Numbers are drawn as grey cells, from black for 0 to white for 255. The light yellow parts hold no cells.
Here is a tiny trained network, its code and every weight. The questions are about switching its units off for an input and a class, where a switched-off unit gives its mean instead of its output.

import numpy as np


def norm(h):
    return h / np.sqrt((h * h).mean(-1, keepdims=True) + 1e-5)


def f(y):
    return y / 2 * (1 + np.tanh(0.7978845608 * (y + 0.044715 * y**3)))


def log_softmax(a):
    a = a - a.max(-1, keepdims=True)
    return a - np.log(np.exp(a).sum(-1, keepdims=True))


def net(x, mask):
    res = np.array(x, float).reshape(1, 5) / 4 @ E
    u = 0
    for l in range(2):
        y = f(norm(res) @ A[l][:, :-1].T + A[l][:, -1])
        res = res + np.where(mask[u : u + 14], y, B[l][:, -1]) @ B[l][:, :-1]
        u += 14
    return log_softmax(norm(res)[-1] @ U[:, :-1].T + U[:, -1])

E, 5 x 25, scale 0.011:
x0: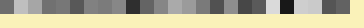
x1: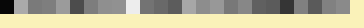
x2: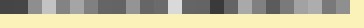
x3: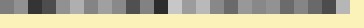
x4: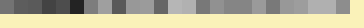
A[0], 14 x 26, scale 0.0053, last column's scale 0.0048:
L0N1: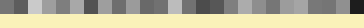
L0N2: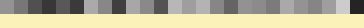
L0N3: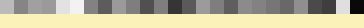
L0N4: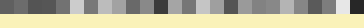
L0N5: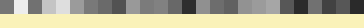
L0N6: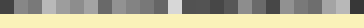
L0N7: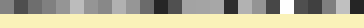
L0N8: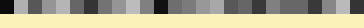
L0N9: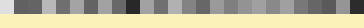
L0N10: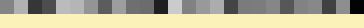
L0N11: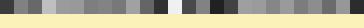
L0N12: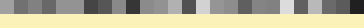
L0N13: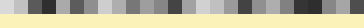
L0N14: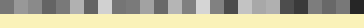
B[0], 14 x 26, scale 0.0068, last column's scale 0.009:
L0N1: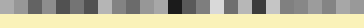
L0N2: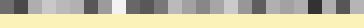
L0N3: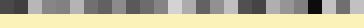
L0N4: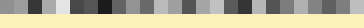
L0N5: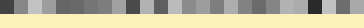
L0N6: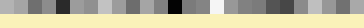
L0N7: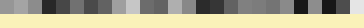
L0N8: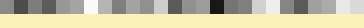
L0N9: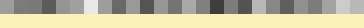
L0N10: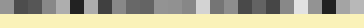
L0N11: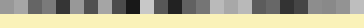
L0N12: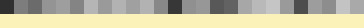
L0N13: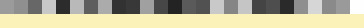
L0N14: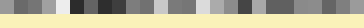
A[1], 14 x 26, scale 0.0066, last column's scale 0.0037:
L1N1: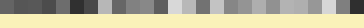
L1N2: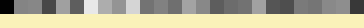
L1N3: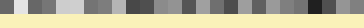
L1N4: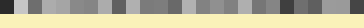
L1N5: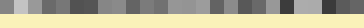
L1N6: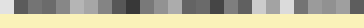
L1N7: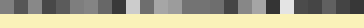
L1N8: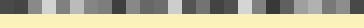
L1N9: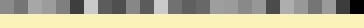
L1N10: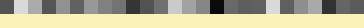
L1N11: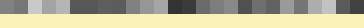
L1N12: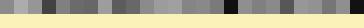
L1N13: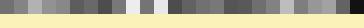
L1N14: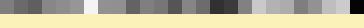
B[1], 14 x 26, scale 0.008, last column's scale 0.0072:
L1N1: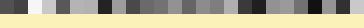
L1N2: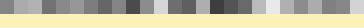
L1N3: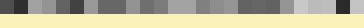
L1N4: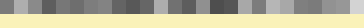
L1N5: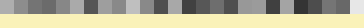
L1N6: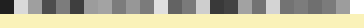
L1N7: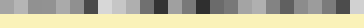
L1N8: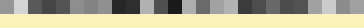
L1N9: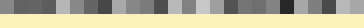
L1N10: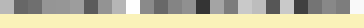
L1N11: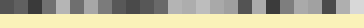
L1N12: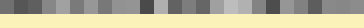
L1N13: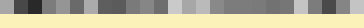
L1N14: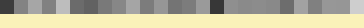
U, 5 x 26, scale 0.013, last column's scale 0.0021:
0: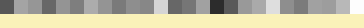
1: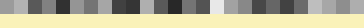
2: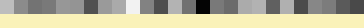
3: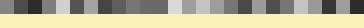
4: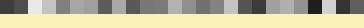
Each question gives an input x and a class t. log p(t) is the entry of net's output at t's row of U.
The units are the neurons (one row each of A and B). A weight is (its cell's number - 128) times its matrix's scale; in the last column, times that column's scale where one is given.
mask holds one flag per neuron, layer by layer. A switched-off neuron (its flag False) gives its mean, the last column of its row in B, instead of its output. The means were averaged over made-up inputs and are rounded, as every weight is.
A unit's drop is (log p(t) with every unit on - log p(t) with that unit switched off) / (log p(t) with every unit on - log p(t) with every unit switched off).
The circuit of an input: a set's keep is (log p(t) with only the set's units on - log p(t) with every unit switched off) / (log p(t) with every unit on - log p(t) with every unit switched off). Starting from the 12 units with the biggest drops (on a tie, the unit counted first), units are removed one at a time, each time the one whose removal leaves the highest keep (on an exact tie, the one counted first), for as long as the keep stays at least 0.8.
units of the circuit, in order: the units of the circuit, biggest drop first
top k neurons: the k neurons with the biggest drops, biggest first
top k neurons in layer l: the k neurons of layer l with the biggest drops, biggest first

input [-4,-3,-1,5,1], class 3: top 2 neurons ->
(L0N4; L1N10)
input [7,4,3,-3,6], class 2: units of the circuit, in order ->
(L1N10)
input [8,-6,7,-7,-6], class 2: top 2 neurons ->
(L1N10; L0N13)
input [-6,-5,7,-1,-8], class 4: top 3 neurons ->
(L0N3; L0N13; L0N5)
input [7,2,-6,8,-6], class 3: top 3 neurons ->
(L0N10; L0N7; L0N14)
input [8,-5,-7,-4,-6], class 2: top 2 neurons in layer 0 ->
(L0N11; L0N6)
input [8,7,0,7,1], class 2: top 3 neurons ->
(L1N10; L1N5; L1N6)
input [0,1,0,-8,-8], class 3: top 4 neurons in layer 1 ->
(L1N11; L1N13; L1N9; L1N1)
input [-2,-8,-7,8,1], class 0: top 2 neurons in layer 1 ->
(L1N6; L1N11)
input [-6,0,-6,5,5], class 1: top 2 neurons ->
(L0N13; L1N10)
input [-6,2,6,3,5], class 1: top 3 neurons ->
(L0N11; L0N6; L1N10)
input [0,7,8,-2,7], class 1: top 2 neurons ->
(L0N11; L1N8)
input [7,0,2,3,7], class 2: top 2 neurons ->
(L1N10; L1N5)
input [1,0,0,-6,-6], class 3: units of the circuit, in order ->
(L1N11)
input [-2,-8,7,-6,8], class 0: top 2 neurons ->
(L1N6; L0N13)
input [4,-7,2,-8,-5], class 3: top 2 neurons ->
(L1N11; L0N8)
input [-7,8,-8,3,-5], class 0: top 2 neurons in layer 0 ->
(L0N8; L0N11)
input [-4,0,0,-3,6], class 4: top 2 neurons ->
(L1N1; L0N2)
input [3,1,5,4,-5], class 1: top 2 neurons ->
(L0N11; L0N6)
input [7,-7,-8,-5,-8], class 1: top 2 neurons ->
(L0N8; L1N1)
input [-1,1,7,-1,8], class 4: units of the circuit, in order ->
(L1N1)
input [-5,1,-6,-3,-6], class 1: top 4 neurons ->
(L0N13; L1N1; L0N2; L1N14)
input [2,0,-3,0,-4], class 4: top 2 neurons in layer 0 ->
(L0N3; L0N5)
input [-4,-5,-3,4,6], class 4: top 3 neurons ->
(L0N2; L1N1; L0N8)
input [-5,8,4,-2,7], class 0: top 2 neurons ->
(L0N8; L1N2)
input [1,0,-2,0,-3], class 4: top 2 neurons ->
(L0N3; L0N5)
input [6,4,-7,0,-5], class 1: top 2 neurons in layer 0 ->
(L0N13; L0N7)
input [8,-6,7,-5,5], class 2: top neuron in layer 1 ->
(L1N10)
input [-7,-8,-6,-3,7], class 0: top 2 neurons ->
(L1N6; L0N9)
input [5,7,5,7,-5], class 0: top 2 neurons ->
(L0N8; L1N2)
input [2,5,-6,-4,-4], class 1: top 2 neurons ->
(L0N13; L1N6)
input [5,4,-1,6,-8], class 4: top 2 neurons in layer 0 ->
(L0N3; L0N5)
